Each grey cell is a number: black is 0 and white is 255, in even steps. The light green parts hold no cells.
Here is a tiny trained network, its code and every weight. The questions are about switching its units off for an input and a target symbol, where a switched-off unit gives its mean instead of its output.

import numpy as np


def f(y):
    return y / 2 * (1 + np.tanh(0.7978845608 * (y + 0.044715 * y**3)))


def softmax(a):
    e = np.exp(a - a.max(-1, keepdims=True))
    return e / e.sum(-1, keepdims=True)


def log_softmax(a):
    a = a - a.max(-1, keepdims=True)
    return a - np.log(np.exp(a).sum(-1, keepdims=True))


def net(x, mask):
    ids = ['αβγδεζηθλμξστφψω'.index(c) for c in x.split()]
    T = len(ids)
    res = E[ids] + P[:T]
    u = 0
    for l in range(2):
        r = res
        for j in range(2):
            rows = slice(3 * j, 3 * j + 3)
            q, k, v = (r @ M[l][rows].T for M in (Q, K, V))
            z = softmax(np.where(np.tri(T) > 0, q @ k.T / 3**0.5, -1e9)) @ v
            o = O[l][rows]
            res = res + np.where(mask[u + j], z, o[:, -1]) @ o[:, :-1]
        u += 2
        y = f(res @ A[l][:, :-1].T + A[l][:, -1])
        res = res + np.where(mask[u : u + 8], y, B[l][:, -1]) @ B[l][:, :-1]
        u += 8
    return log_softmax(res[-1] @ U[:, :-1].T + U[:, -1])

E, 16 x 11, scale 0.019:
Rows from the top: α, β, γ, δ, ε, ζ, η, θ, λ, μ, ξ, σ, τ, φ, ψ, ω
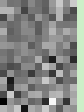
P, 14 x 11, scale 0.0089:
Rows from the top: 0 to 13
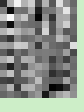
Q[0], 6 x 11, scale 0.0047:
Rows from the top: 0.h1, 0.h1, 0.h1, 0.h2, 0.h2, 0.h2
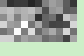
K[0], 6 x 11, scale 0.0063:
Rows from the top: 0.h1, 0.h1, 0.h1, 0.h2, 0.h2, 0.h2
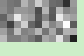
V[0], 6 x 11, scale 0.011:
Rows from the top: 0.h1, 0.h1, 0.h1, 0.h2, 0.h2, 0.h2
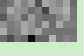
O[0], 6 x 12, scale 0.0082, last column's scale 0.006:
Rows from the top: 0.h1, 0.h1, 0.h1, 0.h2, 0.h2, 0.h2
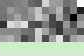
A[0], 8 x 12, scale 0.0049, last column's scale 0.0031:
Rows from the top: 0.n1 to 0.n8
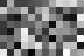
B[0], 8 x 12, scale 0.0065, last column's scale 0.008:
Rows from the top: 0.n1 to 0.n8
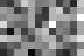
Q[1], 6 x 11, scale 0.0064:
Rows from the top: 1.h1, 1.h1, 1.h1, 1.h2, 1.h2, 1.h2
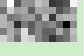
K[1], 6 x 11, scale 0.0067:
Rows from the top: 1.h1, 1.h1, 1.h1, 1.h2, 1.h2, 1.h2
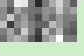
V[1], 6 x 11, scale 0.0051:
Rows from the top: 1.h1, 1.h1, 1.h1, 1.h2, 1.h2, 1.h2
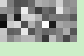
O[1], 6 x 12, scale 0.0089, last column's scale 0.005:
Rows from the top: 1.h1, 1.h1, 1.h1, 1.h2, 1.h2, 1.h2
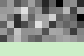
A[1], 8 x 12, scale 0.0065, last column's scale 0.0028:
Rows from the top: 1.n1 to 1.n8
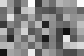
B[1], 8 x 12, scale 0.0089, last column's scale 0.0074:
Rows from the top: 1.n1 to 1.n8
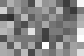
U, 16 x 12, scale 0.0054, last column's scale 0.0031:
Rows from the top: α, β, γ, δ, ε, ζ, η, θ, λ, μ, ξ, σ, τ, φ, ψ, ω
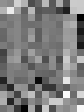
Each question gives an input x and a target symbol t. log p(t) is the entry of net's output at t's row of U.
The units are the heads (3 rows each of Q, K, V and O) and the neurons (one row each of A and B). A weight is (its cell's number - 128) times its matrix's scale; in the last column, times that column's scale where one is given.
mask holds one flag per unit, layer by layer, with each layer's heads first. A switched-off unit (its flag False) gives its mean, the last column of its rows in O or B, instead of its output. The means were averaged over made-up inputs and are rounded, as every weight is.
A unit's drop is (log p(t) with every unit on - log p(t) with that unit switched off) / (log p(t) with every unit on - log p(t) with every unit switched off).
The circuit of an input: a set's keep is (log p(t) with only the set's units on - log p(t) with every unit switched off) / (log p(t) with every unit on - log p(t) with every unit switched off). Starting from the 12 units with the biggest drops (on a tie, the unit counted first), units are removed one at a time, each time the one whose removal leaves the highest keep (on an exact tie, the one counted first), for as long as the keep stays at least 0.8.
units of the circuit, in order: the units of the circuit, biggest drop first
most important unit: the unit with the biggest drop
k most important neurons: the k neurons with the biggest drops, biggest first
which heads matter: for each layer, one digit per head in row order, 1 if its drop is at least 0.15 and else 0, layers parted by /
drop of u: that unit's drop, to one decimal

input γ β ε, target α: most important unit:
1.n7
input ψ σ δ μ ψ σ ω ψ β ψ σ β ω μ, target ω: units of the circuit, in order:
[1.h2 1.h1 0.n3]
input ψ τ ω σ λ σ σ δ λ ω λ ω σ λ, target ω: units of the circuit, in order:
[1.h1 0.n4 1.h2]
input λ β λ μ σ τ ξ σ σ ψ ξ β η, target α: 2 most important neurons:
[1.n7 1.n5]
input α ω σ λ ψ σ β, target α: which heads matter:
01 / 10
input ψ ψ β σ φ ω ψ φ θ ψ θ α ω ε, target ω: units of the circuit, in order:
[1.h2 1.h1 0.h2]
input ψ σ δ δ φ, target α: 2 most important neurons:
[1.n8 1.n2]
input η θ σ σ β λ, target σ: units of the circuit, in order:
[0.n4 1.n6 1.h1 0.h1]
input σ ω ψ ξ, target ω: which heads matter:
00 / 01
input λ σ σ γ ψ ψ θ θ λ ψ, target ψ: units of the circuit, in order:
[1.h1 0.n1 0.h2]
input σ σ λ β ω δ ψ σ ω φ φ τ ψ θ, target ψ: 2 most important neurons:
[0.n5 1.n6]
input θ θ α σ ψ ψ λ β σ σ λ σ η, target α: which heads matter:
00 / 10
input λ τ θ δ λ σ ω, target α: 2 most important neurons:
[1.n5 1.n6]
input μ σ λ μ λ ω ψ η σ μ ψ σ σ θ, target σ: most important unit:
0.h1
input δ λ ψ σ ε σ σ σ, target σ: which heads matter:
10 / 00
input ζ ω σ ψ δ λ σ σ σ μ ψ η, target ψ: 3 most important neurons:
[0.n3 0.n5 0.n6]
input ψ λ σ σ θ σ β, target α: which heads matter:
01 / 01
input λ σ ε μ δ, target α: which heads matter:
01 / 10
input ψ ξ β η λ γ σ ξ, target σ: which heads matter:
00 / 11
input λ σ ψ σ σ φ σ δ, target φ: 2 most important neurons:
[0.n3 0.n1]
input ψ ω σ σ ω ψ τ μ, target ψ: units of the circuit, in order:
[0.h2]
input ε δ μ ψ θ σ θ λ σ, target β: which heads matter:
00 / 00
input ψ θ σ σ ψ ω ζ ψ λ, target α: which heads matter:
10 / 01
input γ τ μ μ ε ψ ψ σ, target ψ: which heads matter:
00 / 10
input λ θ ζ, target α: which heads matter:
01 / 00
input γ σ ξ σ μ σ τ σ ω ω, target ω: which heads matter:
00 / 11
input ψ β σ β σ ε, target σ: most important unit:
1.n6
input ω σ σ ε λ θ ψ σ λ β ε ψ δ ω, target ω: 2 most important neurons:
[0.n3 0.n6]
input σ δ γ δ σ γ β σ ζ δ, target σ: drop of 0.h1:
0.2
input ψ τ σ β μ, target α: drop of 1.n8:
0.1
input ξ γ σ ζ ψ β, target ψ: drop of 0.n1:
0.3
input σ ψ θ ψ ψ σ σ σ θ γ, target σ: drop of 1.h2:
0.5
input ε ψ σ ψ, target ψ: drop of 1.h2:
0.0
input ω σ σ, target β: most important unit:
0.n2
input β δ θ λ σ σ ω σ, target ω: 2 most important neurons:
[0.n3 0.n4]
